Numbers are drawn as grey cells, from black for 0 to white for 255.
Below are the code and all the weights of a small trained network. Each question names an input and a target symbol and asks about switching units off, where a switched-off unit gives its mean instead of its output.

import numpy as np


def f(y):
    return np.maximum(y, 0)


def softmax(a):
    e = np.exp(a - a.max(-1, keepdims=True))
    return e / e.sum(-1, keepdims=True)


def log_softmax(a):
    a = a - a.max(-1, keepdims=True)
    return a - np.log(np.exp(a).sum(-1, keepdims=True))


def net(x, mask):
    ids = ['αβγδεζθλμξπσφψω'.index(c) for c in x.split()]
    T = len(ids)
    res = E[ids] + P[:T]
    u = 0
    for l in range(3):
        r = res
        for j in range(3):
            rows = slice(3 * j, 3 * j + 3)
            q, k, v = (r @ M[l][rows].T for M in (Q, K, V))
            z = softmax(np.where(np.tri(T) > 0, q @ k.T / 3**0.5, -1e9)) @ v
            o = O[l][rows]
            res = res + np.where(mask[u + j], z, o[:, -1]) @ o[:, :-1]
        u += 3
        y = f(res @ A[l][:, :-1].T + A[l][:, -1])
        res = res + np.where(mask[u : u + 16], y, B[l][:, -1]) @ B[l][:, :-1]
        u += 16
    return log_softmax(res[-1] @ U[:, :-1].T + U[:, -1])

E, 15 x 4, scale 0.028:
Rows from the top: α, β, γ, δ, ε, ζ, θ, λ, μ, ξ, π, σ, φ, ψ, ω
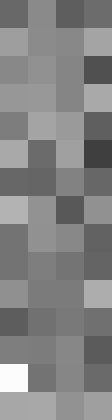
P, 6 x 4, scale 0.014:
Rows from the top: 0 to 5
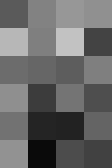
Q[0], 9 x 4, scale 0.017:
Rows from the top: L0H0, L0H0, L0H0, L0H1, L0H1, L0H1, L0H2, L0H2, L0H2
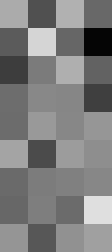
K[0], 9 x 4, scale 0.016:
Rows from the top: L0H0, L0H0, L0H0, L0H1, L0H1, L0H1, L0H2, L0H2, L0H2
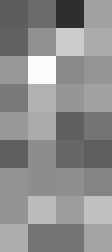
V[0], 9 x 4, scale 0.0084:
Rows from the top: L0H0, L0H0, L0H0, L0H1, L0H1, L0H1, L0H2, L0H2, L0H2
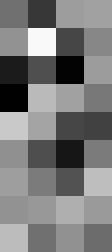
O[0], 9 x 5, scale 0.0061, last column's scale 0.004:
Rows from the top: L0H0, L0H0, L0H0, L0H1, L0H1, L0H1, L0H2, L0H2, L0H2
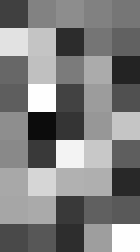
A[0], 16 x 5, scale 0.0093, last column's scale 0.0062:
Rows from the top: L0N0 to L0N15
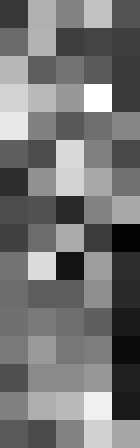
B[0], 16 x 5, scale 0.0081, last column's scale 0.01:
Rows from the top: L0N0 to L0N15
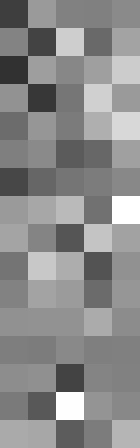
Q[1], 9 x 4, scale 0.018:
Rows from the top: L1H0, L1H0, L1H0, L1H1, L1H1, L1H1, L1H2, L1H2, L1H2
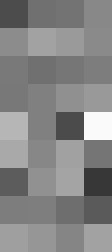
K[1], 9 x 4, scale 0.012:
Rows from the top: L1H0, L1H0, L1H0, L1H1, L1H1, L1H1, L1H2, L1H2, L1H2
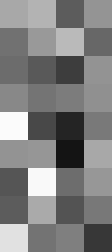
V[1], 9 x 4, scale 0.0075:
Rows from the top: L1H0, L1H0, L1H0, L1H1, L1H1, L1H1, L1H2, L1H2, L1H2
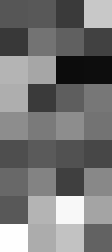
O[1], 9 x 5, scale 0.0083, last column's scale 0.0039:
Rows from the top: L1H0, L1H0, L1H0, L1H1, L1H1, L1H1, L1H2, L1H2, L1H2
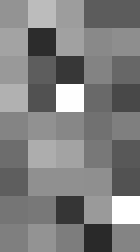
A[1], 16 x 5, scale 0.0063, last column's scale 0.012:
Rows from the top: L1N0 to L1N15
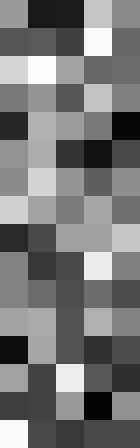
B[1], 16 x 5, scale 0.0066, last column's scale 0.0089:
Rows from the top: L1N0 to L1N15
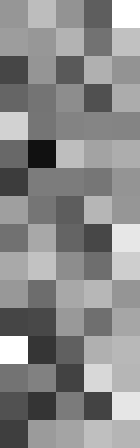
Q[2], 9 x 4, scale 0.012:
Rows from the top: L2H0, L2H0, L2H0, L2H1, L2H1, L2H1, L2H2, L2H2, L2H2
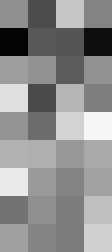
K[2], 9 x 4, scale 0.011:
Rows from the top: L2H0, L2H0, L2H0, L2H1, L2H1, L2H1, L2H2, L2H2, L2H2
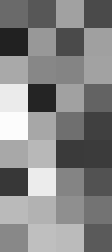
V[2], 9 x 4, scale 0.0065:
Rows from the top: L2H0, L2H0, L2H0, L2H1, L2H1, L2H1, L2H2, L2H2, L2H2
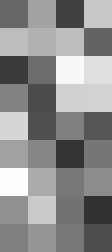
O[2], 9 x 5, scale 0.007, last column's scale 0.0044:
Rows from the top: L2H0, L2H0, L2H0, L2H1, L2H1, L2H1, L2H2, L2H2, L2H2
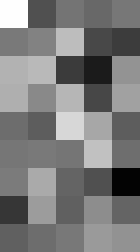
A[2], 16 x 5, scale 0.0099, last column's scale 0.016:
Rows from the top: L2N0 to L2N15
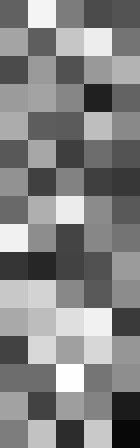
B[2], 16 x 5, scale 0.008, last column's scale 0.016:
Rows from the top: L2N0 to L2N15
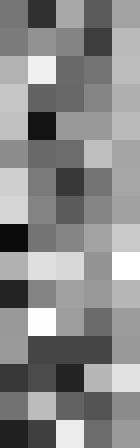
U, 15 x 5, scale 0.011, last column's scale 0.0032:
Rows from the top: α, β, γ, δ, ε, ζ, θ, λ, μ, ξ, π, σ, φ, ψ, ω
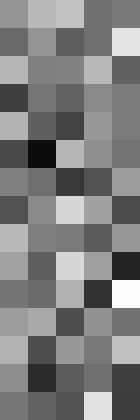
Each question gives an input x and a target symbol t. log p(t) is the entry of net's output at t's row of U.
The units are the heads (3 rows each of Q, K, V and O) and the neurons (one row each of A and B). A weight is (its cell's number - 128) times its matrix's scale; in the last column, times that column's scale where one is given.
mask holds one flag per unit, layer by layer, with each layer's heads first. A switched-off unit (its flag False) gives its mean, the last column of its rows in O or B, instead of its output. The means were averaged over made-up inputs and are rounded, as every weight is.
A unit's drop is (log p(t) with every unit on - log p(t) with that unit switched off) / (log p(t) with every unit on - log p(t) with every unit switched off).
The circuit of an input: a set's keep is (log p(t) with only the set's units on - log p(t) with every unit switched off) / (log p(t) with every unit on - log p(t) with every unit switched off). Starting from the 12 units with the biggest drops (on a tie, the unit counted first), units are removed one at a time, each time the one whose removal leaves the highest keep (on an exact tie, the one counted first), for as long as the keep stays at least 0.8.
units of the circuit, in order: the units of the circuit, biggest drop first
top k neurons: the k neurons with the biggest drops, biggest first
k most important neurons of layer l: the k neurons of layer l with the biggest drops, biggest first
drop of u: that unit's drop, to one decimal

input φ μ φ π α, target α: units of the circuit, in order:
L2N9; L2N13
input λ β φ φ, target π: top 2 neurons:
L0N3; L2N0
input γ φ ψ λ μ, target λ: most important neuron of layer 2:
L2N9
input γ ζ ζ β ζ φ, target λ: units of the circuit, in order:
L2N9; L2H0; L0N2; L1N14
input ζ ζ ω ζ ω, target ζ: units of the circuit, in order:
L0H0; L0H1
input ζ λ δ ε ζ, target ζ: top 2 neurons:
L2N13; L2N2
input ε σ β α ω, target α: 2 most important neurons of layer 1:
L1N9; L1N0
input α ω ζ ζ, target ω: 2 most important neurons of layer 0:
L0N9; L0N0
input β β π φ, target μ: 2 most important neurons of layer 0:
L0N3; L0N2
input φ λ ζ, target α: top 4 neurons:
L2N9; L2N13; L0N2; L0N4
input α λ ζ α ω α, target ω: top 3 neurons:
L0N9; L1N12; L2N8
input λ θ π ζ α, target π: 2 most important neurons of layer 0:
L0N3; L0N7
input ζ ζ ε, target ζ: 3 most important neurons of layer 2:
L2N13; L2N2; L2N11
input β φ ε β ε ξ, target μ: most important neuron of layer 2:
L2N9
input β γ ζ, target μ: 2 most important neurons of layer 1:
L1N14; L1N13
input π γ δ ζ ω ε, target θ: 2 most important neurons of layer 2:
L2N3; L2N8
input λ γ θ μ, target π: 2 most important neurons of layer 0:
L0N3; L0N7
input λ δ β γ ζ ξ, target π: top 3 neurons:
L0N3; L2N0; L0N7
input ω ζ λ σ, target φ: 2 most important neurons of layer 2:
L2N9; L2N6
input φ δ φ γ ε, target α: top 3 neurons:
L2N9; L2N13; L0N2
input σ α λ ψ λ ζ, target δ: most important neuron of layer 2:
L2N8
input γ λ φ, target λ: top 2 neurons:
L2N9; L0N2
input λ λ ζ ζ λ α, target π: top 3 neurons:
L0N2; L0N3; L0N4
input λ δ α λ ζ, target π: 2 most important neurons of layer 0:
L0N3; L0N4
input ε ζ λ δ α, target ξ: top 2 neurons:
L2N9; L1N12
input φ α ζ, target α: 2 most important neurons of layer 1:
L1N12; L1N13
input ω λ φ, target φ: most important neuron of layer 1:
L1N5
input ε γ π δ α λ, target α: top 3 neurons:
L2N11; L1N9; L1N0
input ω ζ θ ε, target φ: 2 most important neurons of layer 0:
L0N9; L0N4
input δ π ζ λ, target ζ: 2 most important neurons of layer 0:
L0N8; L0N3
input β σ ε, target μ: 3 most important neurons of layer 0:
L0N3; L0N2; L0N4
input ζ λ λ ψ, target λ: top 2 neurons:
L2N10; L0N4
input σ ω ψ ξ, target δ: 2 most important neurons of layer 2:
L2N8; L2N15
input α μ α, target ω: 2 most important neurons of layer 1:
L1N12; L1N14
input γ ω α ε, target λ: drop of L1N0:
-0.1
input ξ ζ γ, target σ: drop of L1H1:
0.4
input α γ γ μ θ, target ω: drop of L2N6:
0.0
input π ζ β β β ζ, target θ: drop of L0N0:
0.1
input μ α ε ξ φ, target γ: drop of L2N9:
0.2
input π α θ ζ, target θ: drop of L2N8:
0.1
